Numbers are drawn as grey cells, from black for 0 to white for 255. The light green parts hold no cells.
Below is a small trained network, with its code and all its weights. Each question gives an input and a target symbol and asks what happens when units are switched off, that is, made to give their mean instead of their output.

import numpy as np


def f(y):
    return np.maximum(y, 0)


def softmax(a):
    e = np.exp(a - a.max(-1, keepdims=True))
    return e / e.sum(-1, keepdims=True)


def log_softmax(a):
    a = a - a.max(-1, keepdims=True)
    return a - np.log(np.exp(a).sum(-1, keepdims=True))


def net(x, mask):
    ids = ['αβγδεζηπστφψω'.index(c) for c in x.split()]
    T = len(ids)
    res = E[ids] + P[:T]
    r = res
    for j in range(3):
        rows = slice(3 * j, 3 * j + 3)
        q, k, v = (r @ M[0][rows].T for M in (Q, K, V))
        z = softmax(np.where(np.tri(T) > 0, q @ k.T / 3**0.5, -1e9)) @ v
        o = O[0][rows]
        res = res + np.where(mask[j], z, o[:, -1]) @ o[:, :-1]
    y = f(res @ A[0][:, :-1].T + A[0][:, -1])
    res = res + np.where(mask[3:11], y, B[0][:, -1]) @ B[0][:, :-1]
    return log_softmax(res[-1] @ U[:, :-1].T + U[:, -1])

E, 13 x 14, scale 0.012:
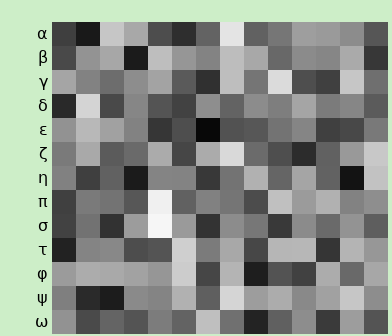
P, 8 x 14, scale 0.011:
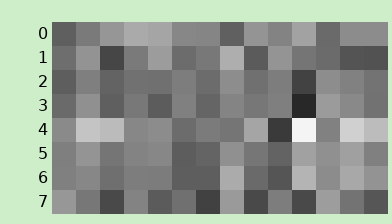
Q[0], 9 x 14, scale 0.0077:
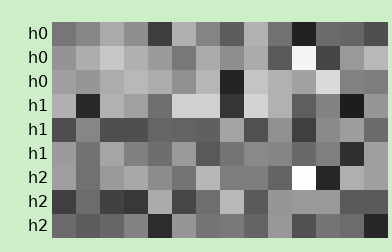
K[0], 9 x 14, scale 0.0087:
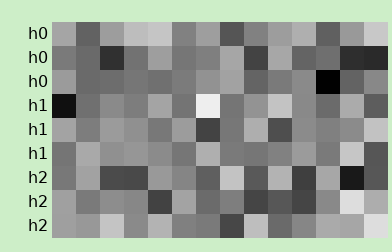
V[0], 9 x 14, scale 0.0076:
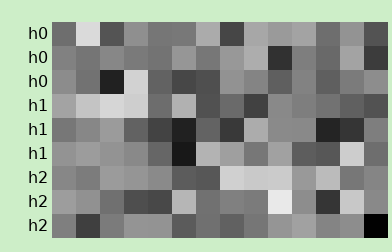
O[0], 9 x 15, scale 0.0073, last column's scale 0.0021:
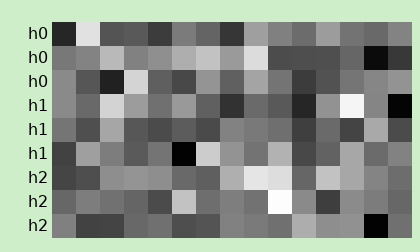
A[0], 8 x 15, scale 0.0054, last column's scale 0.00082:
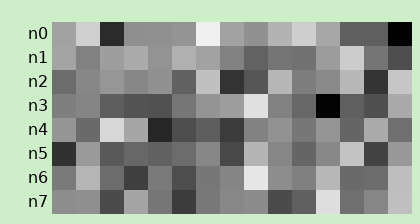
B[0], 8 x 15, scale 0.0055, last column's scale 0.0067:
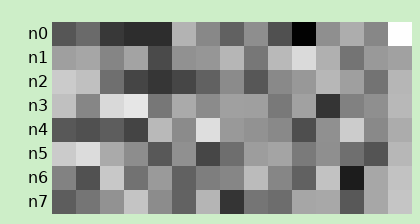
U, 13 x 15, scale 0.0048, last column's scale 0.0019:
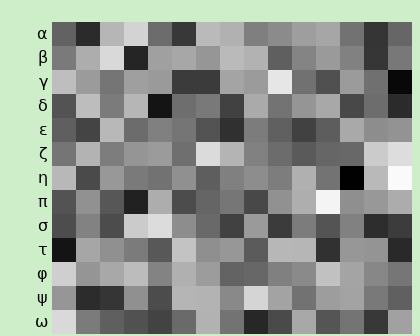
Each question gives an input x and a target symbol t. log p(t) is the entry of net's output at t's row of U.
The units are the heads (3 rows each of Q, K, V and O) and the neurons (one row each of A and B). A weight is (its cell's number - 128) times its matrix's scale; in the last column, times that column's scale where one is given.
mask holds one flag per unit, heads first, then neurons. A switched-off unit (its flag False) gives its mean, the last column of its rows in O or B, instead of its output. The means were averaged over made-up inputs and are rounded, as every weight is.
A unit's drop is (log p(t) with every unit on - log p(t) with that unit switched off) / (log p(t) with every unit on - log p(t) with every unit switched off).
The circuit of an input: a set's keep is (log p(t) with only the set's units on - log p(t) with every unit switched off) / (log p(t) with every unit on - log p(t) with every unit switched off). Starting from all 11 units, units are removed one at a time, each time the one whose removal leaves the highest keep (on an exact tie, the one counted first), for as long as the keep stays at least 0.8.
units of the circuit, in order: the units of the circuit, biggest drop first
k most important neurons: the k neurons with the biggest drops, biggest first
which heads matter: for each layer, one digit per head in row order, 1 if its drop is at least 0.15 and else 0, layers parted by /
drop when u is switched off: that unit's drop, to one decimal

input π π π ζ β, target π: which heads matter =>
110
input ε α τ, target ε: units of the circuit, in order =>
h1
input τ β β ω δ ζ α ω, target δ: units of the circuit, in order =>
h0, n5
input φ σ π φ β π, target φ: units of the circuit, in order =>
h1, h2
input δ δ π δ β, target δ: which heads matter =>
100
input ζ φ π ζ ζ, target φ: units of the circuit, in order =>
h1, n1
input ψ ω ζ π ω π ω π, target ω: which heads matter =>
001
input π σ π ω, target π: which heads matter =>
100
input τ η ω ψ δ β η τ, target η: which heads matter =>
010
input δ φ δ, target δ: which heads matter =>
100
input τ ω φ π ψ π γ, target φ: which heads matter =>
010
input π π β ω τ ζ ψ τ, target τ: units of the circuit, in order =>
h2, h1
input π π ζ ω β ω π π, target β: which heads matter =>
100
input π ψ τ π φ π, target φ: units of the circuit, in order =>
h1
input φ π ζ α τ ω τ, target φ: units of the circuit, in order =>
h1, n1
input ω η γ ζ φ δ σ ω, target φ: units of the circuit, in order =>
h1, h2
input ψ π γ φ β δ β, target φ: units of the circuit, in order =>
h1, n1
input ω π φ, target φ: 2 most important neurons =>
n1, n0
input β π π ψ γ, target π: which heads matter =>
111
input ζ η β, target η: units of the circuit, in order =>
h1
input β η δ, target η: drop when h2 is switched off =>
0.0
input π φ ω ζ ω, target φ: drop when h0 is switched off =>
0.1
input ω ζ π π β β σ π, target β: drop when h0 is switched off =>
1.2
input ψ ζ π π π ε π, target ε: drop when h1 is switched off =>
1.0
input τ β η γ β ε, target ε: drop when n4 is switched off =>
0.1
